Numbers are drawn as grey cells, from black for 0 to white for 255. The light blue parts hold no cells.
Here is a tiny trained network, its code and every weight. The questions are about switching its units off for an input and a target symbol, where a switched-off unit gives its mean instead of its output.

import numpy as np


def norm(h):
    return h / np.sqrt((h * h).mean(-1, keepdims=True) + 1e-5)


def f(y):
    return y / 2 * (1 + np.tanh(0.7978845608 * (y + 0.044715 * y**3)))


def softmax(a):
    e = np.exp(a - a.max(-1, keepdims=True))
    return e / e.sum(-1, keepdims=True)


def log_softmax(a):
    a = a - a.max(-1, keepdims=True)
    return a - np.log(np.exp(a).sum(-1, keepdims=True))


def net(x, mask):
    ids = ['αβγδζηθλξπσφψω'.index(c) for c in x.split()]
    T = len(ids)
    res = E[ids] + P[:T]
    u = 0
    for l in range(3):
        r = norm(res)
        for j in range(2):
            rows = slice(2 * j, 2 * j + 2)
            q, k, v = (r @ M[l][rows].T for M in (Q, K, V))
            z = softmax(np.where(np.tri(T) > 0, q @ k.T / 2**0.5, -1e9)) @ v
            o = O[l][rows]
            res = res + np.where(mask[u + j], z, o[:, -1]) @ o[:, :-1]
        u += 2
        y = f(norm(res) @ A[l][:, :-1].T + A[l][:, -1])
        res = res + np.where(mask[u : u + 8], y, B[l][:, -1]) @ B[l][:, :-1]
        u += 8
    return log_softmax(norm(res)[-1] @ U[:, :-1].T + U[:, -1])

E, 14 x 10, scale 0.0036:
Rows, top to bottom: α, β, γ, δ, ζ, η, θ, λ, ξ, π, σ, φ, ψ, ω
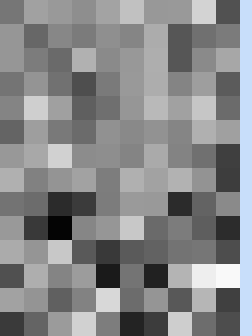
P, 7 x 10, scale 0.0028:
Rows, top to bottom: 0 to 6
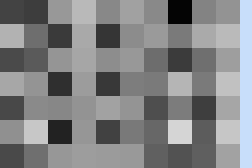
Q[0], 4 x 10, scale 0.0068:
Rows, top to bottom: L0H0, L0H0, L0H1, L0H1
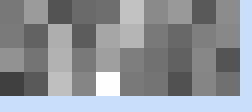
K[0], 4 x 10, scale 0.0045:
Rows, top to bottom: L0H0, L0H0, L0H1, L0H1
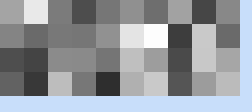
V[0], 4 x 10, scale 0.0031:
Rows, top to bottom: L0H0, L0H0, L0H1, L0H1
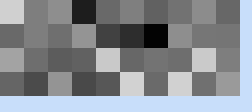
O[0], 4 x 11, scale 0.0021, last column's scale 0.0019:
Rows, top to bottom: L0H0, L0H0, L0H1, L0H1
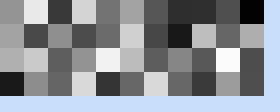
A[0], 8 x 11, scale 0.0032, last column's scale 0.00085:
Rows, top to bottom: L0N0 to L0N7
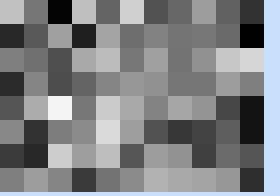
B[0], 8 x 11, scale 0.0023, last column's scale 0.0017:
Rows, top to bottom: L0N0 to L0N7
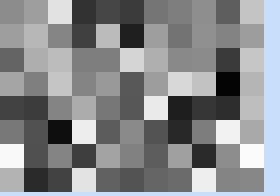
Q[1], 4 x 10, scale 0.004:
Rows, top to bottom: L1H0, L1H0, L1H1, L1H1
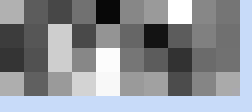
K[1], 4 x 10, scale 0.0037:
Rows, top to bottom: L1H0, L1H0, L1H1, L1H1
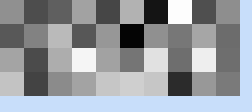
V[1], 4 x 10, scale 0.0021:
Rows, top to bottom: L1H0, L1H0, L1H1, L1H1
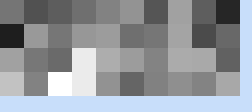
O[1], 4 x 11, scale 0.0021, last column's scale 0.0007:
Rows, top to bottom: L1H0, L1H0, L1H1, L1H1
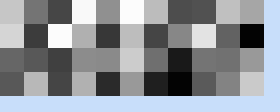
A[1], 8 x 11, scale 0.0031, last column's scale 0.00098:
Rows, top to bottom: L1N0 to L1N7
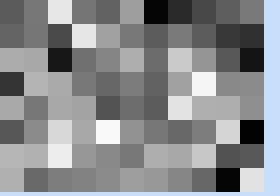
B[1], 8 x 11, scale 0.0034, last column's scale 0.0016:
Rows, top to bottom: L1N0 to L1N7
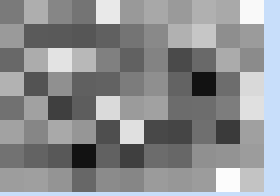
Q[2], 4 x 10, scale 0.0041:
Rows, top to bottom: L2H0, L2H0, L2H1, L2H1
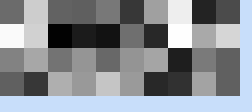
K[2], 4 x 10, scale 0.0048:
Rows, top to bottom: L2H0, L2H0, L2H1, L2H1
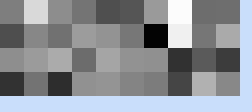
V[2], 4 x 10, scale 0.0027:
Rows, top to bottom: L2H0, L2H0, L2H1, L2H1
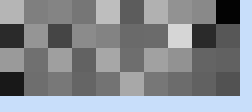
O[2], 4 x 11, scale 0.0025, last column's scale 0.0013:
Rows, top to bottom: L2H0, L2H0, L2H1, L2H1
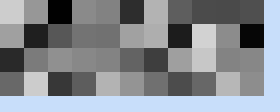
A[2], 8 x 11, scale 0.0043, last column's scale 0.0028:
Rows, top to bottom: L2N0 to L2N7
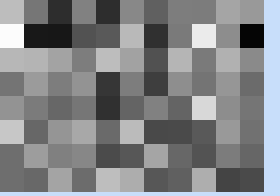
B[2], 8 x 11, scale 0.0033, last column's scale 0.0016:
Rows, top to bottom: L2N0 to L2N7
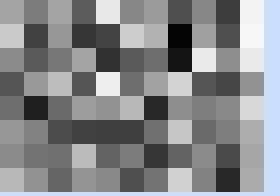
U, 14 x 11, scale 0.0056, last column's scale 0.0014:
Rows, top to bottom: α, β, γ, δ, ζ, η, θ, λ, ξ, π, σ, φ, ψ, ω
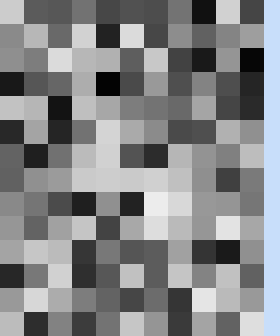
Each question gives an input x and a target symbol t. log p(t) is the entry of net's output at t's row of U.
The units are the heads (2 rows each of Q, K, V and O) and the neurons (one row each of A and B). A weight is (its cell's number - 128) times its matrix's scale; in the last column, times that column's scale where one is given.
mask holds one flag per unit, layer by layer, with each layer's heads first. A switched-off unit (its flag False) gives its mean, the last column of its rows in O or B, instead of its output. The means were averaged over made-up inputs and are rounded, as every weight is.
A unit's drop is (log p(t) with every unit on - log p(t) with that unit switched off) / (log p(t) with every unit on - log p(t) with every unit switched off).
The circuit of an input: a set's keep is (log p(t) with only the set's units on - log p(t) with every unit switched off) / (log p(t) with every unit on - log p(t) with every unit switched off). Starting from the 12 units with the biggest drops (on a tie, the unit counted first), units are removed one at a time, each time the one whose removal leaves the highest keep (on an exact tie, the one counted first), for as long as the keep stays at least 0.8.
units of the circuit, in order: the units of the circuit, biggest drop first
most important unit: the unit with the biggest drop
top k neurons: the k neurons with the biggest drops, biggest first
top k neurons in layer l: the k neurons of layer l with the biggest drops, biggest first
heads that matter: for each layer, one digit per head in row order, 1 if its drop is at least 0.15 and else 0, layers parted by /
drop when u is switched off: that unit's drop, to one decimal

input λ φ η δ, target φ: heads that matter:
00 / 00 / 10
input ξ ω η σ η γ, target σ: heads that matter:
10 / 00 / 00
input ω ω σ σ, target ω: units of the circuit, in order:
L2N1, L2H0
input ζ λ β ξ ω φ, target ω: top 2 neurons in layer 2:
L2N1, L2N0
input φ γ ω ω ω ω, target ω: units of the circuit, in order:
L2H0, L2N1, L0H0
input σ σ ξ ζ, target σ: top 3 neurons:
L1N3, L1N0, L1N2
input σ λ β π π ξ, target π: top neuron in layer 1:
L1N2
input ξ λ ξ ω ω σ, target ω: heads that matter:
00 / 00 / 10
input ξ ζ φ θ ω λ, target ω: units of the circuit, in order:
L2H0, L2N1
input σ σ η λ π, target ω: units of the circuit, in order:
L1N1, L2N1
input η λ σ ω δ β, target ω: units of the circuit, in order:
L2H0, L2N1
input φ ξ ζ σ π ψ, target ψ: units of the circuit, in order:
L1N2, L2N2
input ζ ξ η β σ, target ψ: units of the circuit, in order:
L1N0, L2N2
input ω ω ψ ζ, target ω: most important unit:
L0N7
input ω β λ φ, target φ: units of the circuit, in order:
L2H0, L2N3, L1N3
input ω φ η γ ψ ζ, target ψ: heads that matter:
01 / 00 / 00
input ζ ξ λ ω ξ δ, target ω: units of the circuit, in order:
L2H0, L2N1
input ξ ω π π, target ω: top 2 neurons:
L2N0, L2N1
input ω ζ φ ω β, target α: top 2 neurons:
L2N5, L0N6
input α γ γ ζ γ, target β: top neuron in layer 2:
L2N2
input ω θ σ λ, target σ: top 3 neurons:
L0N0, L1N0, L1N2
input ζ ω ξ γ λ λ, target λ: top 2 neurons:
L1N2, L1N0
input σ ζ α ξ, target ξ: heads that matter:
00 / 01 / 10
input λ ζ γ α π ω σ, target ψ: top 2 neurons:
L1N0, L2N2
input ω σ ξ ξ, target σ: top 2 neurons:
L1N0, L0N0
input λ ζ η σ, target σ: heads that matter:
11 / 00 / 00
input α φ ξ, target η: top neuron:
L2N1
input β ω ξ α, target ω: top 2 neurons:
L1N6, L0N7
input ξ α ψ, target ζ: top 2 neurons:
L1N5, L2N7
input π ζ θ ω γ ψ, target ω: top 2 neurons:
L0N0, L1N0
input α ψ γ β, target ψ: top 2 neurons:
L2N2, L1N2
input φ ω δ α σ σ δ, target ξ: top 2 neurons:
L0N3, L0N1
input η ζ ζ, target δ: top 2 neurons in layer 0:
L0N4, L0N7
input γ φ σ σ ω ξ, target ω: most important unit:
L2H0
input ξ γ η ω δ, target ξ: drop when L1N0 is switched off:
0.0
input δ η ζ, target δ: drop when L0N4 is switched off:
0.3
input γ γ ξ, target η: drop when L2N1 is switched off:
0.1
